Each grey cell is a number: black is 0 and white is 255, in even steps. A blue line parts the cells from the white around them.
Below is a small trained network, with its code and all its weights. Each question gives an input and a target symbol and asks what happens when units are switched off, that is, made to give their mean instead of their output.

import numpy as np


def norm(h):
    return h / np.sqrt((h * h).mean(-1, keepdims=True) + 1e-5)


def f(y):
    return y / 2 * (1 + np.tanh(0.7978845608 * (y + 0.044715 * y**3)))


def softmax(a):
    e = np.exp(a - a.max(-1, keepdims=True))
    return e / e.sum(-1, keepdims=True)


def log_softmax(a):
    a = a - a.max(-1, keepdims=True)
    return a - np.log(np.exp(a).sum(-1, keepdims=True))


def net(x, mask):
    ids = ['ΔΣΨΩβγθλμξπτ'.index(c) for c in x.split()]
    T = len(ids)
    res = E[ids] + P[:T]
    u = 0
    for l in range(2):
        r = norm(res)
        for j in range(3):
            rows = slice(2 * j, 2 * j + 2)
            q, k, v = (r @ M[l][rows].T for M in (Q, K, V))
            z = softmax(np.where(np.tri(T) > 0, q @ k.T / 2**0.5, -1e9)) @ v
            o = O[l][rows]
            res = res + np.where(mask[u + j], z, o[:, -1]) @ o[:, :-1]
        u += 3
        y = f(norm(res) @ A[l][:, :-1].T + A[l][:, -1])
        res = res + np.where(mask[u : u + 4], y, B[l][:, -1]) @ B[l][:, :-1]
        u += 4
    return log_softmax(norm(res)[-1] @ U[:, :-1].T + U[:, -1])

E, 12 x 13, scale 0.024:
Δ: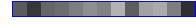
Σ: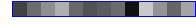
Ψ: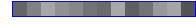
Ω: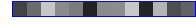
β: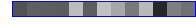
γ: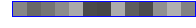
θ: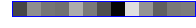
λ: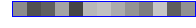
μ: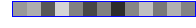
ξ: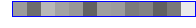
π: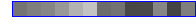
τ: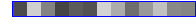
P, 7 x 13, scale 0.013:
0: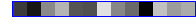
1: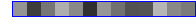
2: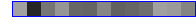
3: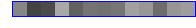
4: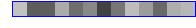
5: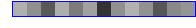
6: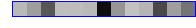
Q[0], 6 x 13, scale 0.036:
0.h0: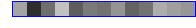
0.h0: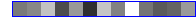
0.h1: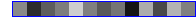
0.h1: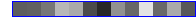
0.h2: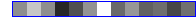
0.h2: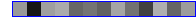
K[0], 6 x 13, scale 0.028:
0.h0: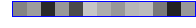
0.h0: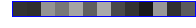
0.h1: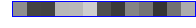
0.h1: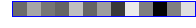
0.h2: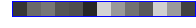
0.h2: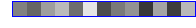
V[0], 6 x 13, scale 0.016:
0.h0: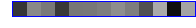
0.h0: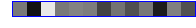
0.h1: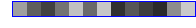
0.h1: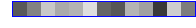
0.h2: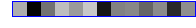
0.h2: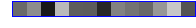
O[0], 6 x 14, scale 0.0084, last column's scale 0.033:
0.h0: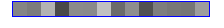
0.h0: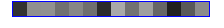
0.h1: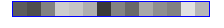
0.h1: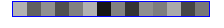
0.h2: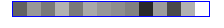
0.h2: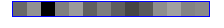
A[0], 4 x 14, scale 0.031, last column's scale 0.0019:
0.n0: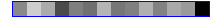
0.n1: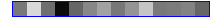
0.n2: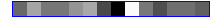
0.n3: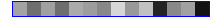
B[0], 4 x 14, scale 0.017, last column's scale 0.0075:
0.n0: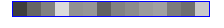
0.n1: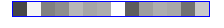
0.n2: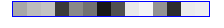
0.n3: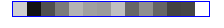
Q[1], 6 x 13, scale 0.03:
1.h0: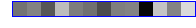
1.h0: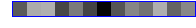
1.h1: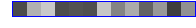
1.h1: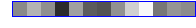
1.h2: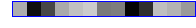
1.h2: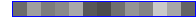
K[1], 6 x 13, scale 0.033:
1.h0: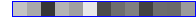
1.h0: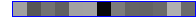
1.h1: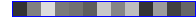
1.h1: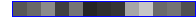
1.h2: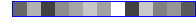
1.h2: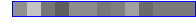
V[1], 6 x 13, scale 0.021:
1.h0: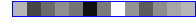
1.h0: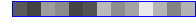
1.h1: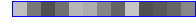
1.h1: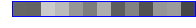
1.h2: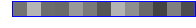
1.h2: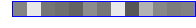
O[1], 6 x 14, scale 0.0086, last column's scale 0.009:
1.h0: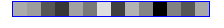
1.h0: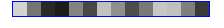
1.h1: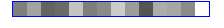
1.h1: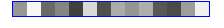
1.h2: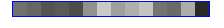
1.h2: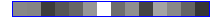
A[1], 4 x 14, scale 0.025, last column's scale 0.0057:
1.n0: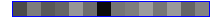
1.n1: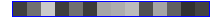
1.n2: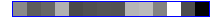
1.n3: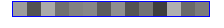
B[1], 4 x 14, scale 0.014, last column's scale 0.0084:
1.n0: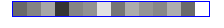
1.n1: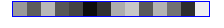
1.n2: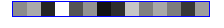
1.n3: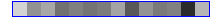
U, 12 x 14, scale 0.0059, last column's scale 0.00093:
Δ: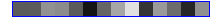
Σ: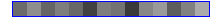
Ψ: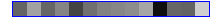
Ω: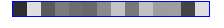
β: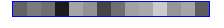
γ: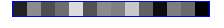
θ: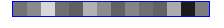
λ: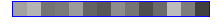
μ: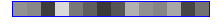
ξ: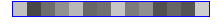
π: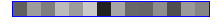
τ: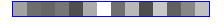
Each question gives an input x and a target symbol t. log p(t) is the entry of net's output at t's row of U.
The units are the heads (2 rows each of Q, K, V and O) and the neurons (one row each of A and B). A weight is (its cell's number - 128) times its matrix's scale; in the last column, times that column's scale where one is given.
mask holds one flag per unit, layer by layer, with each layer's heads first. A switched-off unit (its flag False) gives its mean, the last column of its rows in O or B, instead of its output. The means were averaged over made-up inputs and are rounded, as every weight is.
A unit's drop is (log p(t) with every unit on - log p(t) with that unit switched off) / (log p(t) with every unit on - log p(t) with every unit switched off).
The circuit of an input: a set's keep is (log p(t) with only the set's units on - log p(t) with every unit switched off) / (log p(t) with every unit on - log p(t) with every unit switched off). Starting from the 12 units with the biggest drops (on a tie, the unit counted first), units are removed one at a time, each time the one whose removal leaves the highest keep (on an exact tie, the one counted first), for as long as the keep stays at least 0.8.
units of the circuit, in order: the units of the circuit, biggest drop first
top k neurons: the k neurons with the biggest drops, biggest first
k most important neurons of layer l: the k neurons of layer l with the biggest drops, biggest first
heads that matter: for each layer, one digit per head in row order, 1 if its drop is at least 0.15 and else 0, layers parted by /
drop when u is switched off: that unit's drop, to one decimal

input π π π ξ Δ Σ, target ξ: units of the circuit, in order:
0.h2, 0.n3
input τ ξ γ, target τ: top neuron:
0.n1
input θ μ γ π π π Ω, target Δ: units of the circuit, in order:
0.h1, 1.n1
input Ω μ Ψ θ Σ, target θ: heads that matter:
010 / 000
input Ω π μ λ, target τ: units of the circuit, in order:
0.h0, 1.h0
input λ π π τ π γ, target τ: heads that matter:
100 / 001
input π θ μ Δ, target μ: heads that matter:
100 / 010
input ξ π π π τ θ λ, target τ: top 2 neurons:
0.n2, 0.n1
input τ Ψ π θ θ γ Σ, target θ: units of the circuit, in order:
0.h1, 1.n0, 1.h1
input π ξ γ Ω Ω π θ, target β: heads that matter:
011 / 000
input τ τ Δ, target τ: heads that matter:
100 / 000
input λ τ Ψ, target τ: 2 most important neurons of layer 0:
0.n2, 0.n1
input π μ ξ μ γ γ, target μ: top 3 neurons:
1.n2, 0.n3, 0.n1
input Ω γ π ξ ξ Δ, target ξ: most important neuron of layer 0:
0.n3
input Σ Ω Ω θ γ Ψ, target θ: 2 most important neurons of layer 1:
1.n0, 1.n3
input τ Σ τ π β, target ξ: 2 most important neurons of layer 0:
0.n3, 0.n0
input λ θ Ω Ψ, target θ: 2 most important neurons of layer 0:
0.n1, 0.n3
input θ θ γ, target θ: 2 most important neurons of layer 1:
1.n0, 1.n3
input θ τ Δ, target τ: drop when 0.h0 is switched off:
0.1
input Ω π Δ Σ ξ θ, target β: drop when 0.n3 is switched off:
-0.1
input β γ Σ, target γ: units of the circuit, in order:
1.h0
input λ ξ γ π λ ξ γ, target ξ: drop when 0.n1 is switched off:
0.0
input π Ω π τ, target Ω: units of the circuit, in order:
0.n1, 0.h2
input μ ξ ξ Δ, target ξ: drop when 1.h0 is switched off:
0.1
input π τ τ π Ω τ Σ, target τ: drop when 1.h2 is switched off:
0.4
